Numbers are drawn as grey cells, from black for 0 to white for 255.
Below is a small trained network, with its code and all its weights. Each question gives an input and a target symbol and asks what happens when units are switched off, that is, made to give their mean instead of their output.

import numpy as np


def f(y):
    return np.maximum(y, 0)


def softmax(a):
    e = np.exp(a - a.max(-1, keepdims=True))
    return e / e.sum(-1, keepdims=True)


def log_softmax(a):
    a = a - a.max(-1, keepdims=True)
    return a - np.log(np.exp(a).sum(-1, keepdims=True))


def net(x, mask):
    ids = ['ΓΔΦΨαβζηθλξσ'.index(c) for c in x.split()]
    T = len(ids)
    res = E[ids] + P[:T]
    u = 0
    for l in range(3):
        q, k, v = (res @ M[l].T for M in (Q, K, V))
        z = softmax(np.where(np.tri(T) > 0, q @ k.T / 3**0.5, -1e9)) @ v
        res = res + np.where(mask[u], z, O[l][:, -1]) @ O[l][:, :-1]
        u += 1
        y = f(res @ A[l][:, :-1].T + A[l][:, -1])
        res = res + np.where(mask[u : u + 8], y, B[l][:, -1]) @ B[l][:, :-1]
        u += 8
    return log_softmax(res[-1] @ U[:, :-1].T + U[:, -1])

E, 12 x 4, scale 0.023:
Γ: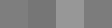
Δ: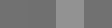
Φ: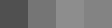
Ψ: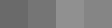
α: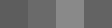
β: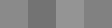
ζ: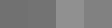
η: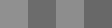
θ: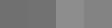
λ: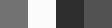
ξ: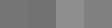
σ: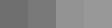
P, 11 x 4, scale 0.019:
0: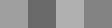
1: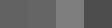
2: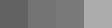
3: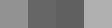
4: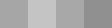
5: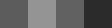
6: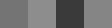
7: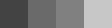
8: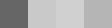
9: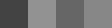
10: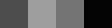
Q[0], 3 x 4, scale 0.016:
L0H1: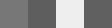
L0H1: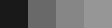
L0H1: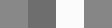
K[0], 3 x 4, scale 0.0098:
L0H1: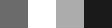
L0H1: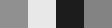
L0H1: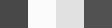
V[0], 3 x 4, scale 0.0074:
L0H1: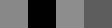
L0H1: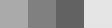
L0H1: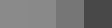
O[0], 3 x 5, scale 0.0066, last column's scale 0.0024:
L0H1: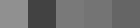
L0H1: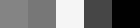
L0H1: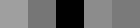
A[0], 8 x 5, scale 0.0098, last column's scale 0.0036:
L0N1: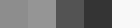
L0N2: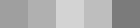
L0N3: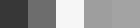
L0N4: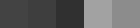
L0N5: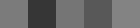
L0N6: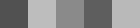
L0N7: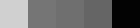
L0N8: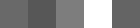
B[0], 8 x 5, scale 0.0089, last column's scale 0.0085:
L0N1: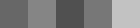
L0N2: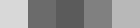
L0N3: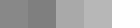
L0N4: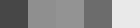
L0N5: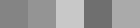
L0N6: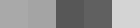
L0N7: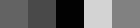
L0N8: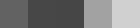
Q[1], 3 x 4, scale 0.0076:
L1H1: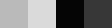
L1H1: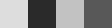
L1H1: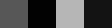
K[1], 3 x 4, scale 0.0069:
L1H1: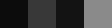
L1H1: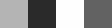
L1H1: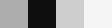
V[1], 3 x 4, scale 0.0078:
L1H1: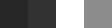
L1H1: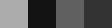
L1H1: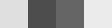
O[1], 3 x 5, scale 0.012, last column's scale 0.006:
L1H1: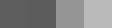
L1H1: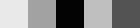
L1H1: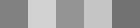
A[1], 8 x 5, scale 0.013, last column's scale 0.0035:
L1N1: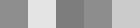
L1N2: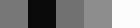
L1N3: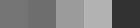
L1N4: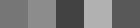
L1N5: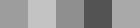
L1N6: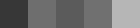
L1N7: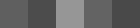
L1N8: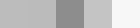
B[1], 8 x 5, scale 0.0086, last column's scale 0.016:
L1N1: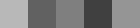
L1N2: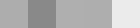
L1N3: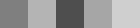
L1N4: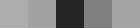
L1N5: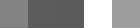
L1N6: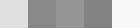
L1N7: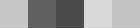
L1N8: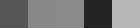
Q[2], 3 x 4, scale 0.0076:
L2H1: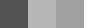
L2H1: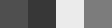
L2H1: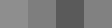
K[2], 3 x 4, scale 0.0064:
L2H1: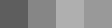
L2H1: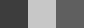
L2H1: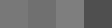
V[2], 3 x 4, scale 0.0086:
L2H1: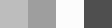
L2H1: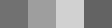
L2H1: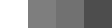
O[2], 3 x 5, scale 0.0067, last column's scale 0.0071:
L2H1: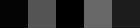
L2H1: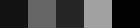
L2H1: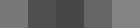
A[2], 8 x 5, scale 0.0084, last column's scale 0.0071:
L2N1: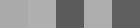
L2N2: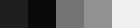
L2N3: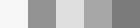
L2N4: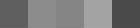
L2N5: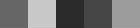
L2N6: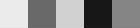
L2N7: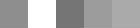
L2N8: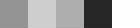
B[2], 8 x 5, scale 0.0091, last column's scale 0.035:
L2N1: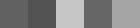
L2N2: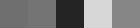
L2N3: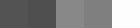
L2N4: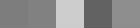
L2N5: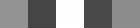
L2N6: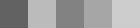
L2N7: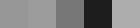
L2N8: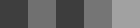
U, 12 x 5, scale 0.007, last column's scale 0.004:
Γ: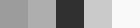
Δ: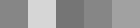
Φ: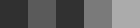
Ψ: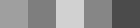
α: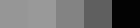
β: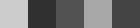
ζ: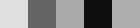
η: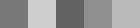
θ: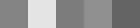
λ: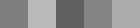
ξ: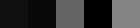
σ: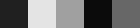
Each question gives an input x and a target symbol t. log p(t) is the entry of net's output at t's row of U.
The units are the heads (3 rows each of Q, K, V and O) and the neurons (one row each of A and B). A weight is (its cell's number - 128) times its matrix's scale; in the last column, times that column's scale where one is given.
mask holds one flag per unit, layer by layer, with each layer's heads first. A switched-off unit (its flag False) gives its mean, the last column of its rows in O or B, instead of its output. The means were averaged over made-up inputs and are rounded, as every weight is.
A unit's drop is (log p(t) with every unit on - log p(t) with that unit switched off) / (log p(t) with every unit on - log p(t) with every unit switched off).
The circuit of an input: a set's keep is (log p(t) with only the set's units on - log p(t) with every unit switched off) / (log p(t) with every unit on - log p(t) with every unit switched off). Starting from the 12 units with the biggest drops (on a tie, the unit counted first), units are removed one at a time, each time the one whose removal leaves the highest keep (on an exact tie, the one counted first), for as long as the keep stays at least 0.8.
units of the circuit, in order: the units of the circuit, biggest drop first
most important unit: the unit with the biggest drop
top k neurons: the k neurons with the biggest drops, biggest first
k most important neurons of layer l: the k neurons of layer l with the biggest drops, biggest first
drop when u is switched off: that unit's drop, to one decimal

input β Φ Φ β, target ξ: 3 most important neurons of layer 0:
[L0N4, L0N8, L0N2]
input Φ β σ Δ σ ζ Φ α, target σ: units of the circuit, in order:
[L1H1, L0N2, L0N4, L2N7]
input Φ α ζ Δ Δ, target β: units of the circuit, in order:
[L1H1, L0N4, L0N2, L2H1]
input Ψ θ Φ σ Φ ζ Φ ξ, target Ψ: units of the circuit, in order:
[L1H1, L0N8, L2H1, L1N2]
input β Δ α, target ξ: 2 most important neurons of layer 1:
[L1N8, L1N4]
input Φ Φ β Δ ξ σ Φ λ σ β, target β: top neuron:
[L1N7]
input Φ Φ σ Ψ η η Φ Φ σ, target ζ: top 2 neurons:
[L2N3, L0N2]
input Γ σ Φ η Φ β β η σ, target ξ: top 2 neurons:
[L0N2, L1N8]
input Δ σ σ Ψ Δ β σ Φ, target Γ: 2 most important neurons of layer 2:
[L2N3, L2N2]
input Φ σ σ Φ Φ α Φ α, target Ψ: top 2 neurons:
[L0N8, L1N7]
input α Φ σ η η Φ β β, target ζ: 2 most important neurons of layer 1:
[L1N6, L1N4]
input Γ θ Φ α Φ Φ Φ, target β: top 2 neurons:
[L1N7, L0N3]
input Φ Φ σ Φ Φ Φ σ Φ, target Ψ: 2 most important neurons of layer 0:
[L0N8, L0N3]
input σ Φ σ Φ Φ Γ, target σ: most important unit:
L0N8
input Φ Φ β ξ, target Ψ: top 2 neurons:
[L1N3, L0N6]
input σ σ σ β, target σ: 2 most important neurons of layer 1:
[L1N8, L1N3]
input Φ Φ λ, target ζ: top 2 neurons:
[L1N5, L2N5]
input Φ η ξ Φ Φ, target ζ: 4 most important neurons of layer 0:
[L0N2, L0N3, L0N4, L0N1]
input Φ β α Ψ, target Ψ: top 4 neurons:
[L1N3, L0N6, L1N6, L2N1]
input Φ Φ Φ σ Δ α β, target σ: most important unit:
L0H1
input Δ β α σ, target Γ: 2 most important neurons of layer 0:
[L0N8, L0N4]
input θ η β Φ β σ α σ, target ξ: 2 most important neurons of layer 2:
[L2N5, L2N6]
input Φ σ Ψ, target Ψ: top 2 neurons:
[L1N3, L1N6]
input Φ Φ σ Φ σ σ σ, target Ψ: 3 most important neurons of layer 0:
[L0N3, L0N5, L0N8]
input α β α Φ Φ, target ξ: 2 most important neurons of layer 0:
[L0N2, L0N3]
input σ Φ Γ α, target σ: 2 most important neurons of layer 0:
[L0N2, L0N4]
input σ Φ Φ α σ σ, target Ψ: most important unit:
L1H1
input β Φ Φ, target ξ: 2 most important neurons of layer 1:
[L1N8, L1N4]
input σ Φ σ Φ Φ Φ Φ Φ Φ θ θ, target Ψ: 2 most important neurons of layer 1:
[L1N7, L1N3]
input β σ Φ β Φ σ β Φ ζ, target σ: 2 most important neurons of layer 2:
[L2N6, L2N8]
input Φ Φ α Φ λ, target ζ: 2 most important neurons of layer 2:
[L2N5, L2N1]
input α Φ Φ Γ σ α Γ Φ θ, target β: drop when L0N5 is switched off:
0.1
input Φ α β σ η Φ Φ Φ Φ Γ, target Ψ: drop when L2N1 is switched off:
-0.1
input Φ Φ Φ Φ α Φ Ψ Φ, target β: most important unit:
L0N8
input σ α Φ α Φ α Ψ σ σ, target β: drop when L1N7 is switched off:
-0.1
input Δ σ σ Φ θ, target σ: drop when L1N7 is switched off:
0.3
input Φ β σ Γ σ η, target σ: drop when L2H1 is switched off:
0.3
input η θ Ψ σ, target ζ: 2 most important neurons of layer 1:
[L1N4, L1N8]
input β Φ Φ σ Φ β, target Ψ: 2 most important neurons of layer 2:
[L2N3, L2N6]
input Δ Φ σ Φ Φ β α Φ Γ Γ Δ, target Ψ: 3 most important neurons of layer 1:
[L1N7, L1N3, L1N4]
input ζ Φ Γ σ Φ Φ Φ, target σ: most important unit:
L0H1
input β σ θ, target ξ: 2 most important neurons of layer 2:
[L2N5, L2N6]
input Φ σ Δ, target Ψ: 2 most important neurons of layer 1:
[L1N3, L1N6]
